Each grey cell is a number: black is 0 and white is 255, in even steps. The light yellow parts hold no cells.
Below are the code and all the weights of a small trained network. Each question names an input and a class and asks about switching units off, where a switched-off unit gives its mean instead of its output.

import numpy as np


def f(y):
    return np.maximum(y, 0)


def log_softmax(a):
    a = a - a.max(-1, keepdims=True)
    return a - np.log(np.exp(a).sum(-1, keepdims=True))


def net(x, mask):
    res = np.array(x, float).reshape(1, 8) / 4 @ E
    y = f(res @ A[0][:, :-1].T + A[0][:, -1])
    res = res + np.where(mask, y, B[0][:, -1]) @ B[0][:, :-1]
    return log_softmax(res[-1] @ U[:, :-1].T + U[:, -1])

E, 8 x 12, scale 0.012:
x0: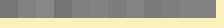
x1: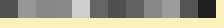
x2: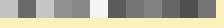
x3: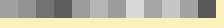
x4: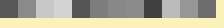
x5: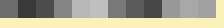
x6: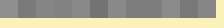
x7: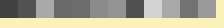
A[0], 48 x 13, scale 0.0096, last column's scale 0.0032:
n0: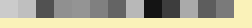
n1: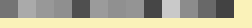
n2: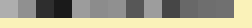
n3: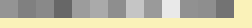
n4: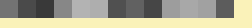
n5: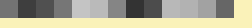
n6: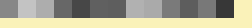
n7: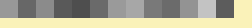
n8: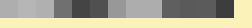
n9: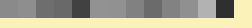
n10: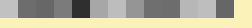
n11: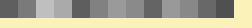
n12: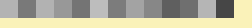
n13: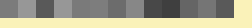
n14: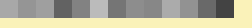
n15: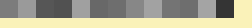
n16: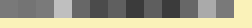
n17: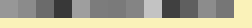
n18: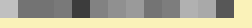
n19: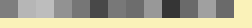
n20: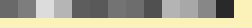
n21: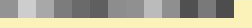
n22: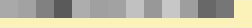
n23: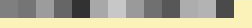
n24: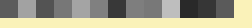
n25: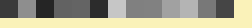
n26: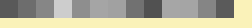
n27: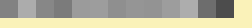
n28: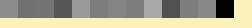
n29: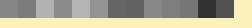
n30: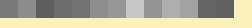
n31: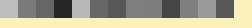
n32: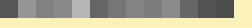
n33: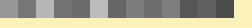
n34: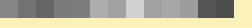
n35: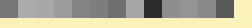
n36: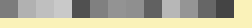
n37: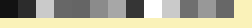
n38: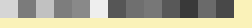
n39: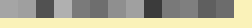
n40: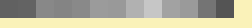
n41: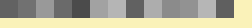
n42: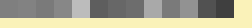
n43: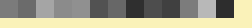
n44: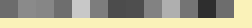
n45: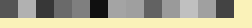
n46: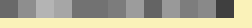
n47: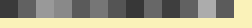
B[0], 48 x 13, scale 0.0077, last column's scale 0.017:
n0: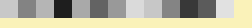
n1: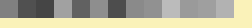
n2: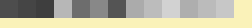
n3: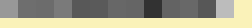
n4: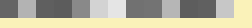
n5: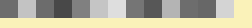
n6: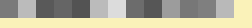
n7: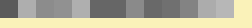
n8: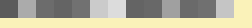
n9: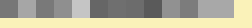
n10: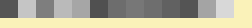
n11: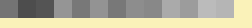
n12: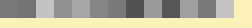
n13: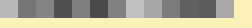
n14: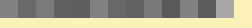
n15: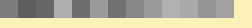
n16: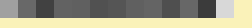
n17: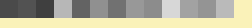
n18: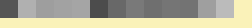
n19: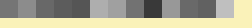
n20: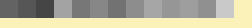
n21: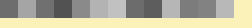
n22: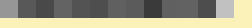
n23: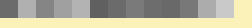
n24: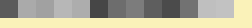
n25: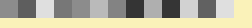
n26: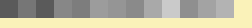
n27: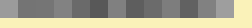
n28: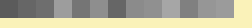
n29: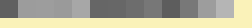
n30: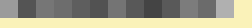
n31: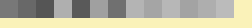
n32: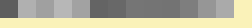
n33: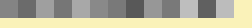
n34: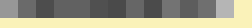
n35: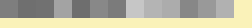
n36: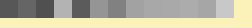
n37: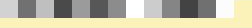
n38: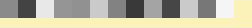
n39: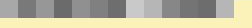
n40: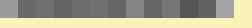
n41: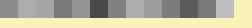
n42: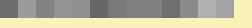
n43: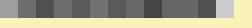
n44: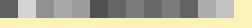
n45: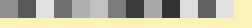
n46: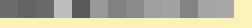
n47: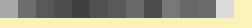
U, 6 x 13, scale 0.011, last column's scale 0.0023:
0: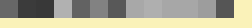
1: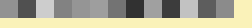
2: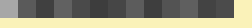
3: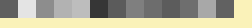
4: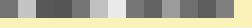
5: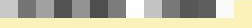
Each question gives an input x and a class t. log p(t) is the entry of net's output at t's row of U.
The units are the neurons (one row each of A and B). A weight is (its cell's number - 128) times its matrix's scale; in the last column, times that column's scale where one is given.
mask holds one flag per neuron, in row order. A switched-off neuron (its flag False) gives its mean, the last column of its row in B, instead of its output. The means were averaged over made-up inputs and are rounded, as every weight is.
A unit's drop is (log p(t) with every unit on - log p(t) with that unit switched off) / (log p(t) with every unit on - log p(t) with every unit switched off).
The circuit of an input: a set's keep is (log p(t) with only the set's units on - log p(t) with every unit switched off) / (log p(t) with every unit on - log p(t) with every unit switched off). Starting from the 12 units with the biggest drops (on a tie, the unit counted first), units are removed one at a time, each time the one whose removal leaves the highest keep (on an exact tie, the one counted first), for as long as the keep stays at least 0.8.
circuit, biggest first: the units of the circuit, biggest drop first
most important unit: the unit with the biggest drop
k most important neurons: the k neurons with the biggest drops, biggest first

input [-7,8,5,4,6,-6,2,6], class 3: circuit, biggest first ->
[n44]
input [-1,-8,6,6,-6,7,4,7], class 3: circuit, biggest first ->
[n10; n23]
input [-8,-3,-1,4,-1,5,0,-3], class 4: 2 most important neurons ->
[n4; n5]
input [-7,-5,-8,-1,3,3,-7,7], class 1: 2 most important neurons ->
[n25; n45]
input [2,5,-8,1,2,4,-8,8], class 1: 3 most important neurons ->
[n25; n45; n0]
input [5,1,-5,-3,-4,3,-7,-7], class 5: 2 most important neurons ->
[n0; n38]
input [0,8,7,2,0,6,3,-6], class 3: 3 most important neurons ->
[n44; n24; n45]
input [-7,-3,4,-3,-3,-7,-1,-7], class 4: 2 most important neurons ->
[n8; n37]
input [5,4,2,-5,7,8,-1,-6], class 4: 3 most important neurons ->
[n4; n5; n2]
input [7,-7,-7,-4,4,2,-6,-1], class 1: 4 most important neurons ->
[n45; n25; n44; n24]
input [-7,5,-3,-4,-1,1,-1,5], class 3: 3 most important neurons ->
[n0; n44; n24]
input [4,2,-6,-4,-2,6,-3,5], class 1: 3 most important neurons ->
[n25; n45; n8]
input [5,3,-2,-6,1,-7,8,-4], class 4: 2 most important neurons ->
[n8; n6]
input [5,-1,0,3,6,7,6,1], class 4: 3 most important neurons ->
[n5; n4; n2]
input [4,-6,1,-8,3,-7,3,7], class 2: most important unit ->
n47
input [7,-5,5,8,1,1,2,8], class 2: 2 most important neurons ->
[n3; n22]
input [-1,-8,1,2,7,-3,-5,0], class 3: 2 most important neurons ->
[n10; n23]
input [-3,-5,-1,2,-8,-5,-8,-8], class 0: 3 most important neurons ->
[n2; n17; n37]
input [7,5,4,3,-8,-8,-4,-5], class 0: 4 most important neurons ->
[n2; n17; n31; n5]
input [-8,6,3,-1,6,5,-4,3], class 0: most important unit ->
n26
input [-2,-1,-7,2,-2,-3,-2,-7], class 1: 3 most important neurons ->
[n45; n25; n37]
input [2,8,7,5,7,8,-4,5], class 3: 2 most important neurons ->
[n44; n24]
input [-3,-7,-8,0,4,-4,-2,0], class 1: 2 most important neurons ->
[n45; n25]
